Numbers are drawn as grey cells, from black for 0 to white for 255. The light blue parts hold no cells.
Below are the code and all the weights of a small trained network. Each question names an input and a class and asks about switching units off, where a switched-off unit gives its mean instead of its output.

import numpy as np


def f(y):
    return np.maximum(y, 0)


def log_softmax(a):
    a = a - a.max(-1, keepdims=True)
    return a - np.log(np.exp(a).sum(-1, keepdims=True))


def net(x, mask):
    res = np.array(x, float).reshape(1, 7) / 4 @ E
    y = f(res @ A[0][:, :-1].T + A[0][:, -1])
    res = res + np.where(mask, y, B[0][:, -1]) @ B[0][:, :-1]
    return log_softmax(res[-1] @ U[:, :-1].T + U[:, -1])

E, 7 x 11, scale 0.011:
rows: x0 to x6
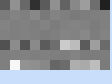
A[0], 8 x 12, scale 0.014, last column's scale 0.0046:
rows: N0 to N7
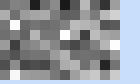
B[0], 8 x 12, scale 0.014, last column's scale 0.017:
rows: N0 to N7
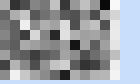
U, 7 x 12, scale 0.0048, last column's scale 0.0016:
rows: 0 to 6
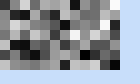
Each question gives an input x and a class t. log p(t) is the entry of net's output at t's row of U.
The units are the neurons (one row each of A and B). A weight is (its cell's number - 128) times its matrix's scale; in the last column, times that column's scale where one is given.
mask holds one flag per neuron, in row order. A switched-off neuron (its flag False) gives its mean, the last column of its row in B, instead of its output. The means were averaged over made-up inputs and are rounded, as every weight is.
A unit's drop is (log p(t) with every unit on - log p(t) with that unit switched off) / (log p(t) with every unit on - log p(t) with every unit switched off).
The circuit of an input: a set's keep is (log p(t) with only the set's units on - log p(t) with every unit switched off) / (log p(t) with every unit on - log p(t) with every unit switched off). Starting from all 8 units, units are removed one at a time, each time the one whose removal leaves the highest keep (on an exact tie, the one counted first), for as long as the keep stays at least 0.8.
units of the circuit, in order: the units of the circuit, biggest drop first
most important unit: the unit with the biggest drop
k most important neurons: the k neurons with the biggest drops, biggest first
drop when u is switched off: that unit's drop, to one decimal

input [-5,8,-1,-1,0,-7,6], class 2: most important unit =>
N7
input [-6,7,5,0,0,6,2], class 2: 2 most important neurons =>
N1, N2
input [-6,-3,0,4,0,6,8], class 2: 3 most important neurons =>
N7, N1, N0
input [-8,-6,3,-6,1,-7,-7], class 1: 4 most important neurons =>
N3, N2, N6, N7
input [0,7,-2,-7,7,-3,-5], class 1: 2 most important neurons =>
N3, N1
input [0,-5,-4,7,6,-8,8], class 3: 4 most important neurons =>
N7, N3, N4, N1
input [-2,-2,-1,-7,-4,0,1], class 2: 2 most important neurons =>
N2, N6
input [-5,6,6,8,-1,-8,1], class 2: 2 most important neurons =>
N2, N6
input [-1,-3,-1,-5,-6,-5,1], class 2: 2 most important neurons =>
N2, N6
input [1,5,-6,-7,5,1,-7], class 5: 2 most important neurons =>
N6, N5
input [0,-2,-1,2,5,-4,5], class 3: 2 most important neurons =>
N3, N7
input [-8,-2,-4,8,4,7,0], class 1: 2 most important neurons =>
N7, N3
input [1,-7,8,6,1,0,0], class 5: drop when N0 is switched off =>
0.2
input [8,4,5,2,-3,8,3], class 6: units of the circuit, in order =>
N0
